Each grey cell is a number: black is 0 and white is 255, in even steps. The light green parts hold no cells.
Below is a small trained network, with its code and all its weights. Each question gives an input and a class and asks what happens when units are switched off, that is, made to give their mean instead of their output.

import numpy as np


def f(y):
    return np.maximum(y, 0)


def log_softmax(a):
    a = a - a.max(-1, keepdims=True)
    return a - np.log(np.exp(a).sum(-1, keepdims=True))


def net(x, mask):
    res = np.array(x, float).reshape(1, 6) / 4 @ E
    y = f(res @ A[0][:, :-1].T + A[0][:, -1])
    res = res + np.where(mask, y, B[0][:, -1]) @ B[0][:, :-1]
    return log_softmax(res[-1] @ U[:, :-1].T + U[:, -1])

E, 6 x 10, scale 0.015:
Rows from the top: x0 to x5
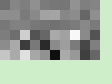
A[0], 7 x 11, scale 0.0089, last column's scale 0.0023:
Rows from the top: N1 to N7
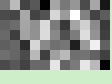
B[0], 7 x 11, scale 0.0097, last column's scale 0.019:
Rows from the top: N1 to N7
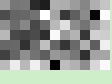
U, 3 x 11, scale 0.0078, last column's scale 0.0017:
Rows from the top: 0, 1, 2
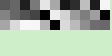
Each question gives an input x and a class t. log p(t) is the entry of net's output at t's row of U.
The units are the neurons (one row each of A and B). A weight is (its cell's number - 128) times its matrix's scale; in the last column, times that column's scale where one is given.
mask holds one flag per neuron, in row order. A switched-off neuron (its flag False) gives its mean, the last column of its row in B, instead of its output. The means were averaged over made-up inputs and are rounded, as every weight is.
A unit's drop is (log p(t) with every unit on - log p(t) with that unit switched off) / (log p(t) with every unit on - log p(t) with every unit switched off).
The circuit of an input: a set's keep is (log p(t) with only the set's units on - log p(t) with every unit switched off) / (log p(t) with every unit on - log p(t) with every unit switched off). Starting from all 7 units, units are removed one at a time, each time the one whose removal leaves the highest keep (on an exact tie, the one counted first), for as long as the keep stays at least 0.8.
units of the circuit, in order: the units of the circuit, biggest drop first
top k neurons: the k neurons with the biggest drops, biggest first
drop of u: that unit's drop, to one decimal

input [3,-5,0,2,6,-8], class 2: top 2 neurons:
[N7; N4]
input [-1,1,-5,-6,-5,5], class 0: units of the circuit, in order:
[N7]
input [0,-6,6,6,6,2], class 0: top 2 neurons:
[N2; N4]
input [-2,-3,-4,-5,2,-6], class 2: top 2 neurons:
[N7; N2]
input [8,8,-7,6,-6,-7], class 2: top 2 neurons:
[N7; N5]
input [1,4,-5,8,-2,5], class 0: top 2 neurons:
[N2; N7]
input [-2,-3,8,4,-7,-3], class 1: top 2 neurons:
[N4; N3]
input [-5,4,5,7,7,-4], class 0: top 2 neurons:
[N2; N4]
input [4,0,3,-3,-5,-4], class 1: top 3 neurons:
[N4; N2; N3]
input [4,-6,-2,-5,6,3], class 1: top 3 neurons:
[N2; N1; N7]
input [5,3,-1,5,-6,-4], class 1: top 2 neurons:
[N4; N3]
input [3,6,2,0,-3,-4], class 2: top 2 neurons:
[N7; N1]
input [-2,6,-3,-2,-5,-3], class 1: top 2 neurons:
[N4; N2]
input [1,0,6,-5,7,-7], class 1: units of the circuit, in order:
[N1]
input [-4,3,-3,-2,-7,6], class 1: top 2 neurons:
[N7; N4]
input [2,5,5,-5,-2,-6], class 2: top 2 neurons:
[N7; N2]
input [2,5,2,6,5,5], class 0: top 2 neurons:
[N7; N2]
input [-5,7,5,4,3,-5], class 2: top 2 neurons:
[N7; N5]
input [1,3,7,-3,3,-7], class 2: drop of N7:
1.1
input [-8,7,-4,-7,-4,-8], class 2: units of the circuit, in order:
[N7]
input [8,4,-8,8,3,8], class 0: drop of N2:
0.6
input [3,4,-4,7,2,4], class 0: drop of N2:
0.3
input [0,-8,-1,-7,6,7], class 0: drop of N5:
0.3
